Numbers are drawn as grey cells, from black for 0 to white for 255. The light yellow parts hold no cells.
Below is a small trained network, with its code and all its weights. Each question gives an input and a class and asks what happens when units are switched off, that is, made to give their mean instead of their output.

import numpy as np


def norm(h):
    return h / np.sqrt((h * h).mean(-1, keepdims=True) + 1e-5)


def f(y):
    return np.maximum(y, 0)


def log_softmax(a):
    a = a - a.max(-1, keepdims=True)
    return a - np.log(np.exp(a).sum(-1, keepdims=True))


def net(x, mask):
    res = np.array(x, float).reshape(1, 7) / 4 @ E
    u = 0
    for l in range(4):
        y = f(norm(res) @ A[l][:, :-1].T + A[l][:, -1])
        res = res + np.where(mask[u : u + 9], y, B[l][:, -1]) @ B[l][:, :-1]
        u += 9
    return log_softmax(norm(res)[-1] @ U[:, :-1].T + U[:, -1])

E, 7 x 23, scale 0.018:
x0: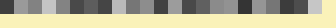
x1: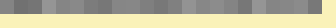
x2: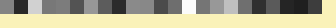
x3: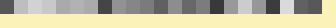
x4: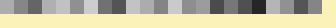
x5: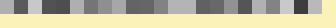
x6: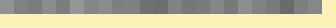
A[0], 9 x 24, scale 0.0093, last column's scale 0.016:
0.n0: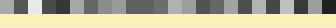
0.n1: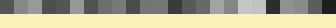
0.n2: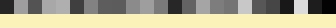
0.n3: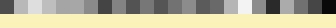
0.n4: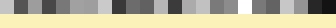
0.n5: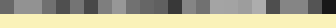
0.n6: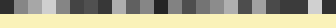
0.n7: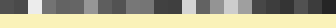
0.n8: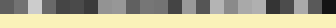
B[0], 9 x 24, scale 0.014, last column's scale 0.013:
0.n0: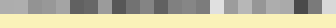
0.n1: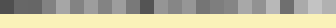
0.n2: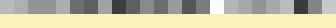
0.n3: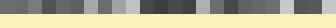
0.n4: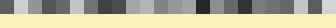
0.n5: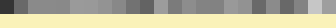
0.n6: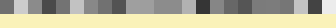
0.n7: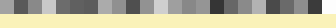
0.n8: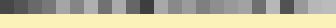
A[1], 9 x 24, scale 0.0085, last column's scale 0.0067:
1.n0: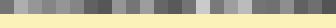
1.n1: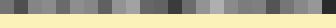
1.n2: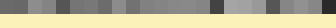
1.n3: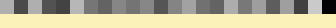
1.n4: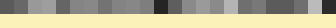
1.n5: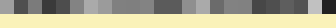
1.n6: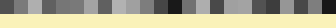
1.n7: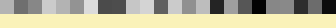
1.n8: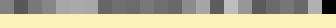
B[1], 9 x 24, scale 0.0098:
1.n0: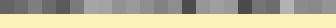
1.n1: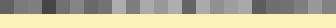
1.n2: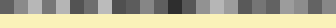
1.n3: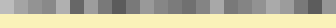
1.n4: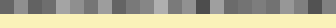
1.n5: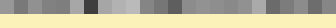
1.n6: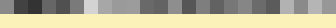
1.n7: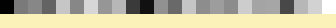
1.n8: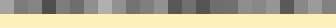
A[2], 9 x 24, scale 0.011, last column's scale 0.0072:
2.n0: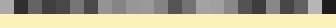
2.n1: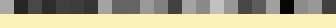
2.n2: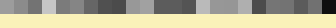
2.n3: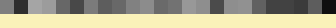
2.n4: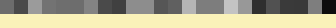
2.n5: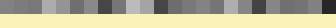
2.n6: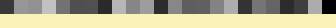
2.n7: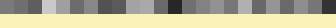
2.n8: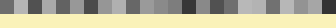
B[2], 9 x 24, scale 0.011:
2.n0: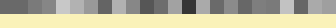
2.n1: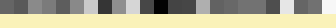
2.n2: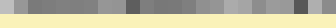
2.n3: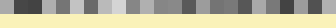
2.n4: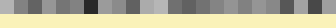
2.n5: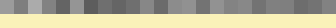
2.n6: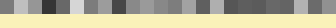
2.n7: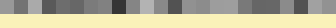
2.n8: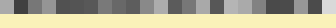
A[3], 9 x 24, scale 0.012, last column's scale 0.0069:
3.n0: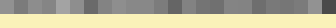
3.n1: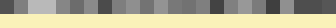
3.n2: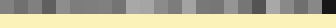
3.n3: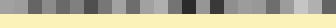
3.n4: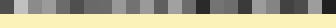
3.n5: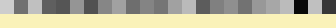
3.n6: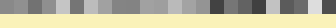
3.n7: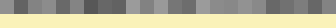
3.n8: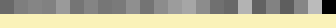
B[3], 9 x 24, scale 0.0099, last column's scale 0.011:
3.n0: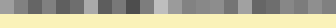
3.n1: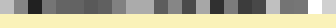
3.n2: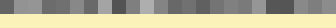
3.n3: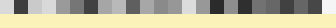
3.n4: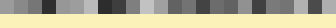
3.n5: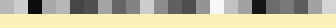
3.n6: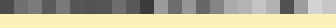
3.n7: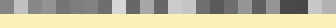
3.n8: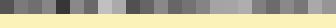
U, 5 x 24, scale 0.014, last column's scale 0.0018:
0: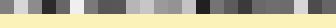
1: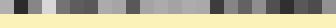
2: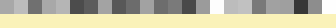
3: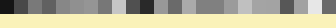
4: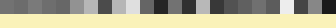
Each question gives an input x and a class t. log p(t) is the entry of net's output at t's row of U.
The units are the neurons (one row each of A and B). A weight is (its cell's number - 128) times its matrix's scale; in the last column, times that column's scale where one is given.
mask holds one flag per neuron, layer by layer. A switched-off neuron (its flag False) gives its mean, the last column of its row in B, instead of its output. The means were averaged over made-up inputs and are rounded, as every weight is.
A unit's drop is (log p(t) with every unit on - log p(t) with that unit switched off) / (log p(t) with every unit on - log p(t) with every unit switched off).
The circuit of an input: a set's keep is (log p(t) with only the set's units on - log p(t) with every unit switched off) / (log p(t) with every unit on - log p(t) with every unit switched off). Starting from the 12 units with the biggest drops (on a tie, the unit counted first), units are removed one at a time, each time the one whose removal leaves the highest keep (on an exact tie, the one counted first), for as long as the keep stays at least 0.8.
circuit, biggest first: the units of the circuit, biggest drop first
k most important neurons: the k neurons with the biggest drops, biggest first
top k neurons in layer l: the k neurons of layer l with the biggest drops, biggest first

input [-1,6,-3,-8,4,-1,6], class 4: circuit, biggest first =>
[2.n1]
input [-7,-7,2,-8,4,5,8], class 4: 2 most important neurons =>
[2.n1 0.n6]
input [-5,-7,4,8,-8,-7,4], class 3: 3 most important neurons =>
[0.n1 0.n8 0.n5]
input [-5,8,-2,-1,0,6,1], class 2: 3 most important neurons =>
[0.n0 3.n5 0.n6]
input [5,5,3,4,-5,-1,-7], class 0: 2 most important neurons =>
[0.n6 1.n7]
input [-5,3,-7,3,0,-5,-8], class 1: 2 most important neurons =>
[3.n3 0.n6]
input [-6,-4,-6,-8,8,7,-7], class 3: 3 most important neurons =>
[3.n6 0.n0 0.n2]
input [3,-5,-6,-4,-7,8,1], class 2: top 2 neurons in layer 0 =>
[0.n0 0.n7]
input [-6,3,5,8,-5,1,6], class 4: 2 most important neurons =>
[0.n3 0.n6]
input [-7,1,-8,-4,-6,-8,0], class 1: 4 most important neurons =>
[3.n3 0.n6 2.n8 0.n0]
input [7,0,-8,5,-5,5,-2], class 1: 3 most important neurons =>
[2.n8 3.n3 0.n4]
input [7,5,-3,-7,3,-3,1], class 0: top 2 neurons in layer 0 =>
[0.n6 0.n3]
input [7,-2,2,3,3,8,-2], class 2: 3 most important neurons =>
[0.n0 3.n5 0.n4]
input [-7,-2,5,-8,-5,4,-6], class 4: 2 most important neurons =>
[2.n1 0.n6]
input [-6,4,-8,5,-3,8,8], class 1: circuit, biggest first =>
[3.n3]
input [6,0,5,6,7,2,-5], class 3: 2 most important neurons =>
[1.n7 0.n4]
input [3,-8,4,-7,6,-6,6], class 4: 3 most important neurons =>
[2.n1 0.n0 3.n5]
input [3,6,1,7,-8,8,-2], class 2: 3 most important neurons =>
[0.n0 3.n5 1.n7]
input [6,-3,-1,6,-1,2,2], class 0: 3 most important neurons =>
[0.n6 2.n1 3.n4]
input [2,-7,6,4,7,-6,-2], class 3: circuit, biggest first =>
[1.n7]
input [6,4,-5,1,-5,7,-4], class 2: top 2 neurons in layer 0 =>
[0.n0 0.n4]
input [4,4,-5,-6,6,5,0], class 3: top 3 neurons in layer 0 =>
[0.n7 0.n0 0.n2]
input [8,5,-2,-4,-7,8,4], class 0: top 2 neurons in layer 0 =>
[0.n6 0.n2]
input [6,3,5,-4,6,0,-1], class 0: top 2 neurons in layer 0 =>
[0.n6 0.n8]
